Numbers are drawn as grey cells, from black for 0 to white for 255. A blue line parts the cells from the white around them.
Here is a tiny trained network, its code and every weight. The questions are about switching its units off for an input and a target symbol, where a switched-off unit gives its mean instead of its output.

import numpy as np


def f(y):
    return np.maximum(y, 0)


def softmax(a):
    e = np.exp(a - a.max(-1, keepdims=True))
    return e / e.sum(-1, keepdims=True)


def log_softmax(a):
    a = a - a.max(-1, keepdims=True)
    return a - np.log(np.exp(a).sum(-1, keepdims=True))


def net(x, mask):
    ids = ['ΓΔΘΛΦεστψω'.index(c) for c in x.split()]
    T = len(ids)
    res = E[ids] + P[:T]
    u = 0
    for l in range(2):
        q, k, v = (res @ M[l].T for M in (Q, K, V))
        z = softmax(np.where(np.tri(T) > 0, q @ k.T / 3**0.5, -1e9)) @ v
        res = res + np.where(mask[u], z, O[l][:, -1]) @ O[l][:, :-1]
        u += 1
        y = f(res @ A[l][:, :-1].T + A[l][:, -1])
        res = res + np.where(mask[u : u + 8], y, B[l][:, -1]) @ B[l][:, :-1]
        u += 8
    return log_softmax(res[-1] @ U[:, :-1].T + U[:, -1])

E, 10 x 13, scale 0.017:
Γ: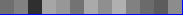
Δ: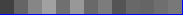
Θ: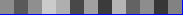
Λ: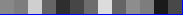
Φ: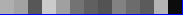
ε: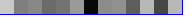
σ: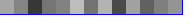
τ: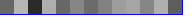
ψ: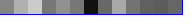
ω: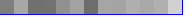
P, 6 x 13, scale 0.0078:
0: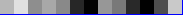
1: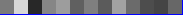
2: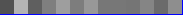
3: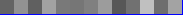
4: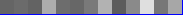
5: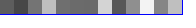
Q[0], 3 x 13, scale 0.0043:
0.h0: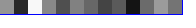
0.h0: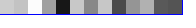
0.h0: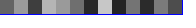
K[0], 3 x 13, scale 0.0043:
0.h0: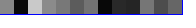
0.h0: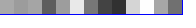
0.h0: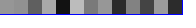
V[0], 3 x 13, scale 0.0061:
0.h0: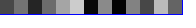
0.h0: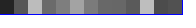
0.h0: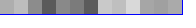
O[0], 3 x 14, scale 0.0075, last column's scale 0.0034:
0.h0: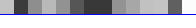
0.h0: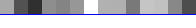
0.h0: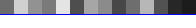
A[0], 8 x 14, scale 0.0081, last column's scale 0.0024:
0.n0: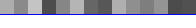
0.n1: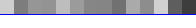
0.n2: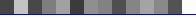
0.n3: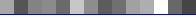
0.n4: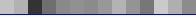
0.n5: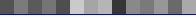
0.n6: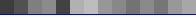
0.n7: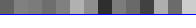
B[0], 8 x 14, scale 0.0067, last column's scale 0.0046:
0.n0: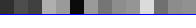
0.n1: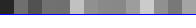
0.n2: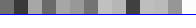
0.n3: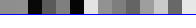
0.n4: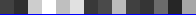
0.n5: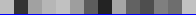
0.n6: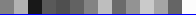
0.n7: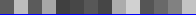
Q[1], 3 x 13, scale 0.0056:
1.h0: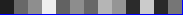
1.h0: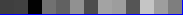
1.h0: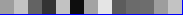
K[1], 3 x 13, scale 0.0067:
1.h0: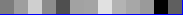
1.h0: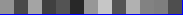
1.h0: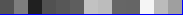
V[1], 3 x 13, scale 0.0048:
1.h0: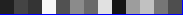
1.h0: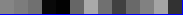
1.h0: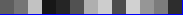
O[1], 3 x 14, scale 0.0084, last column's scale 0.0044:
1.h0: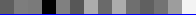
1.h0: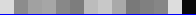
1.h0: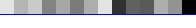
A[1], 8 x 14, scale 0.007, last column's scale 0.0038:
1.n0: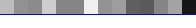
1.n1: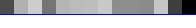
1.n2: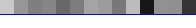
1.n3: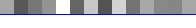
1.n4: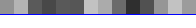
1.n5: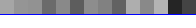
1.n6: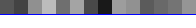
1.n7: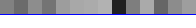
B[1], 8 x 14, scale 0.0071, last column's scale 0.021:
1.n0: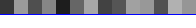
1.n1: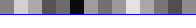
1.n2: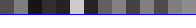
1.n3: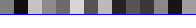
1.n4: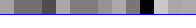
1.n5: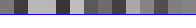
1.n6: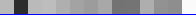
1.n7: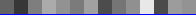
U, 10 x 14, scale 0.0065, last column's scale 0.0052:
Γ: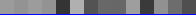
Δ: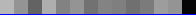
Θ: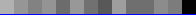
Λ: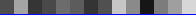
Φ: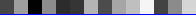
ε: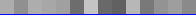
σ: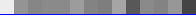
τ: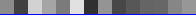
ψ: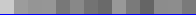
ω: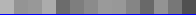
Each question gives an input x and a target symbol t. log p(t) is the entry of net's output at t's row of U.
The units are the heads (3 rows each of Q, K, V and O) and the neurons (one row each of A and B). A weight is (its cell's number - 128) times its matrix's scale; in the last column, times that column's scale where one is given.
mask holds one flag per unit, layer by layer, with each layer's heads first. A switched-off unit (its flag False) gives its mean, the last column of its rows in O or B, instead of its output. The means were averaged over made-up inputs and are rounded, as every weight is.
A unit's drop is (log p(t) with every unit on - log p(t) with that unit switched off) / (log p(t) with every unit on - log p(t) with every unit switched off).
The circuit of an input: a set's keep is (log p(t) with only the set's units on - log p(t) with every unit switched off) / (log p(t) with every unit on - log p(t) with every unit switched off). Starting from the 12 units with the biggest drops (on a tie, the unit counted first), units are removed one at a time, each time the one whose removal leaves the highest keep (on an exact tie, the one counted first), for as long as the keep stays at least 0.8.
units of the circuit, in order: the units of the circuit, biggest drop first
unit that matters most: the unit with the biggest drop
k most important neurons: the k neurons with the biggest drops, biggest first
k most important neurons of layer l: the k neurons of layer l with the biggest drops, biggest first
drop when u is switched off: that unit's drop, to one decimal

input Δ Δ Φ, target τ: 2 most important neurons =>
(1.n3, 0.n4)
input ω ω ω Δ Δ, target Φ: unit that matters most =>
0.h0
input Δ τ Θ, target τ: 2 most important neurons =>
(1.n3, 1.n6)
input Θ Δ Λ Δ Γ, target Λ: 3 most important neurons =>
(1.n6, 1.n4, 1.n0)
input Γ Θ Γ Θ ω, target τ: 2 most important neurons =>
(0.n4, 0.n6)
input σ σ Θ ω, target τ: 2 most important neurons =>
(0.n6, 0.n2)
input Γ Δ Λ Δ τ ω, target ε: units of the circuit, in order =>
(1.h0, 1.n1, 0.h0)
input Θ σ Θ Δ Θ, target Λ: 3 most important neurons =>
(0.n6, 1.n6, 1.n4)
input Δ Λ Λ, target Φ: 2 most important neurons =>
(1.n0, 1.n7)
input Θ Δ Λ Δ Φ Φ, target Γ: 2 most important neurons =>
(1.n3, 1.n6)
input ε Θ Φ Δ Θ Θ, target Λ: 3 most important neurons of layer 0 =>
(0.n6, 0.n5, 0.n4)
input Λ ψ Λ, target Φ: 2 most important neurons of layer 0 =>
(0.n4, 0.n7)
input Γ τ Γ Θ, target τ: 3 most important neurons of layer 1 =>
(1.n6, 1.n0, 1.n1)
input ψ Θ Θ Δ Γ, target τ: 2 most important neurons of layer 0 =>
(0.n4, 0.n5)
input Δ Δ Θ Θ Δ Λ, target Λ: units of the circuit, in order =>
(1.n4, 1.h0, 1.n6, 1.n2)
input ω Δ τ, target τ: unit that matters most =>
0.n6
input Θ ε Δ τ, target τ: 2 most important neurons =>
(0.n4, 0.n2)
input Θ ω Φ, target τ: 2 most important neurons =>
(1.n6, 0.n6)
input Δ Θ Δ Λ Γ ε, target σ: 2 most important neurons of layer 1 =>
(1.n4, 1.n6)
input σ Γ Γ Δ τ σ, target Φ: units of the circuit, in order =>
(1.n6)
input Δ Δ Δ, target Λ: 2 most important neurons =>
(0.n3, 1.n6)
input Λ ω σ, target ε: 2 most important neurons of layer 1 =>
(1.n1, 1.n7)
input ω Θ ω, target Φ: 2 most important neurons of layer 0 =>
(0.n5, 0.n4)
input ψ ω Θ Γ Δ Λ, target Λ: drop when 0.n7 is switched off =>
-0.1
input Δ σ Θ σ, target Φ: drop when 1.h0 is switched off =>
0.1
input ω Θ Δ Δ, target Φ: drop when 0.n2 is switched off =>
0.0
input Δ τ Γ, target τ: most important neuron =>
(0.n6)
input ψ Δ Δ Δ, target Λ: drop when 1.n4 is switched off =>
0.2
